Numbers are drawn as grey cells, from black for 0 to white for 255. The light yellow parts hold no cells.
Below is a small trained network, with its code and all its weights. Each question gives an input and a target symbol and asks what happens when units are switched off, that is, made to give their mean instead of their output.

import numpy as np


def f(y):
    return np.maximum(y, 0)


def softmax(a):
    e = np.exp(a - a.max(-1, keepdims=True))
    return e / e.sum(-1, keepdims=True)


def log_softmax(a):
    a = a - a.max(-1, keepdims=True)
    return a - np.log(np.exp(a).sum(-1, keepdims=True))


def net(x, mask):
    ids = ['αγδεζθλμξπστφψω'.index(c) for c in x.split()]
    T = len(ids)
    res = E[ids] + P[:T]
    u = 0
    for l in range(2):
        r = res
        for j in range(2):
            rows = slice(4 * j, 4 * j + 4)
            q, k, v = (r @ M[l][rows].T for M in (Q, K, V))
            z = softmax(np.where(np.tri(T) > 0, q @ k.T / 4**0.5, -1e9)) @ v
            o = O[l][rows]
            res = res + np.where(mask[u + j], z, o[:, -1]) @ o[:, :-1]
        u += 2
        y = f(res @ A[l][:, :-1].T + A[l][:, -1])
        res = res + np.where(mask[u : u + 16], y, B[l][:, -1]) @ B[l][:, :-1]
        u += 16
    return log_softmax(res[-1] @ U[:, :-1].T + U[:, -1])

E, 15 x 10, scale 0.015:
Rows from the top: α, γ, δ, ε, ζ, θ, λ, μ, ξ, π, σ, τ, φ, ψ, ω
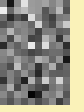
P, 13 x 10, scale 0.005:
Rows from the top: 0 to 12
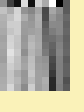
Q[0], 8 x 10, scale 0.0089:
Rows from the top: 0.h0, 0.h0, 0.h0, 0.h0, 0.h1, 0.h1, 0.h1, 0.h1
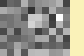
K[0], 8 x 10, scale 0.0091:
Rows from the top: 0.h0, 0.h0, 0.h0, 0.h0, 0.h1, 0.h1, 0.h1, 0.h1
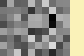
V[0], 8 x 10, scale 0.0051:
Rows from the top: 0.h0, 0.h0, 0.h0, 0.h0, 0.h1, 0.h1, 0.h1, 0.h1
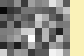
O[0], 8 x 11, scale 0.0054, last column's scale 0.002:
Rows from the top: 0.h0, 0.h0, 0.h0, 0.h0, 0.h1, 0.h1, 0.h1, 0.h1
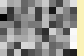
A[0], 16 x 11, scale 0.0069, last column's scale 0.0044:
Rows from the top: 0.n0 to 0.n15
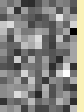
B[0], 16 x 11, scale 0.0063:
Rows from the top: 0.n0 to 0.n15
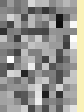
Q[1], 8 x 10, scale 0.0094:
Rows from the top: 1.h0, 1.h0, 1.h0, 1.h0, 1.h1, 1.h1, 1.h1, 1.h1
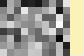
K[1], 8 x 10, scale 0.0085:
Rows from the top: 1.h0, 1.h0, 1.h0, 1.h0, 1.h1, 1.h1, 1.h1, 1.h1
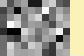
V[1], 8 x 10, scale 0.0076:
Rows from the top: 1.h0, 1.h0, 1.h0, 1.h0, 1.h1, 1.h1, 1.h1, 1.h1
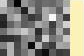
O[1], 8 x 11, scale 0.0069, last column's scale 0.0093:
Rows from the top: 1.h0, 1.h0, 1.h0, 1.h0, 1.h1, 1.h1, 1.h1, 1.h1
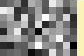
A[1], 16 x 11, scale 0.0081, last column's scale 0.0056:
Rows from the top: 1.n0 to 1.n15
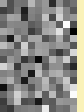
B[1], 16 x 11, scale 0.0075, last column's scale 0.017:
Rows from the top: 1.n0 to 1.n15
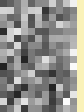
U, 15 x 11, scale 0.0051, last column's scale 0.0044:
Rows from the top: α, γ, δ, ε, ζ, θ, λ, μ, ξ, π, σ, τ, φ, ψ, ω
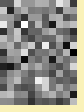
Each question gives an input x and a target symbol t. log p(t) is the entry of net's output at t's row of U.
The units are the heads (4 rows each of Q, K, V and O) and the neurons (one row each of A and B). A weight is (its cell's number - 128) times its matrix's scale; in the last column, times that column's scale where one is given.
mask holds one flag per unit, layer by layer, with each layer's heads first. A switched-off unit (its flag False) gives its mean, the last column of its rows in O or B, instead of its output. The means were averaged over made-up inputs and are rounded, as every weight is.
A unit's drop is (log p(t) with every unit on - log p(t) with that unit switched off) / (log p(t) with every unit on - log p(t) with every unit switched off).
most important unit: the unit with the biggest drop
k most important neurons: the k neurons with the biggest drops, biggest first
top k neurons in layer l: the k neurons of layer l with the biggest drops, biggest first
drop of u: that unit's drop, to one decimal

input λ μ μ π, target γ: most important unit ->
1.n14
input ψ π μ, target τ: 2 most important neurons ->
(0.n0; 1.n9)
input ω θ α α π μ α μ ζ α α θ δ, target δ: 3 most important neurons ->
(1.n5; 0.n11; 0.n14)
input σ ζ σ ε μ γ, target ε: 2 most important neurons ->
(1.n5; 0.n3)
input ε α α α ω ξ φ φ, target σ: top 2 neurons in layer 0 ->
(0.n9; 0.n7)
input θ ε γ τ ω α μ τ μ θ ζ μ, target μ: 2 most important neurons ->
(1.n4; 0.n5)
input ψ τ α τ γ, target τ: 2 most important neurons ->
(1.n9; 0.n5)
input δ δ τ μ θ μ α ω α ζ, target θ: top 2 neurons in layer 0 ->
(0.n9; 0.n8)
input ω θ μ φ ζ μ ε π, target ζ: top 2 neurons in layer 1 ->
(1.n8; 1.n4)
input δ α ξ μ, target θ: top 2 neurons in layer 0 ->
(0.n9; 0.n8)
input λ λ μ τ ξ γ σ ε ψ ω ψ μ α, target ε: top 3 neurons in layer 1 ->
(1.n5; 1.n7; 1.n8)
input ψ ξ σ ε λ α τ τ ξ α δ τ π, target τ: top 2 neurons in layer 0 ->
(0.n0; 0.n7)
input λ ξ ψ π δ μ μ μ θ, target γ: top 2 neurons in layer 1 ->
(1.n14; 1.n9)
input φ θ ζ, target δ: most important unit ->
1.h0
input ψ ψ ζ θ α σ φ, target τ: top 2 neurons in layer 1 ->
(1.n9; 1.n6)
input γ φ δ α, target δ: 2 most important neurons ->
(1.n5; 0.n5)
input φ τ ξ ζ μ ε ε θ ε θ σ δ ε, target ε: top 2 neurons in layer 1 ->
(1.n5; 1.n9)
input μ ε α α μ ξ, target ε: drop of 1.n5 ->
0.2
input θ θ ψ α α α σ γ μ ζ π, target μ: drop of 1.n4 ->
0.3
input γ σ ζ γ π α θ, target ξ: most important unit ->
1.h0
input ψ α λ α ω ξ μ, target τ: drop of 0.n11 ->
0.0
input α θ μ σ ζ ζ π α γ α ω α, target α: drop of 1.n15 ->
0.4
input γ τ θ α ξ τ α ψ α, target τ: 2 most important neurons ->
(1.n9; 0.n5)
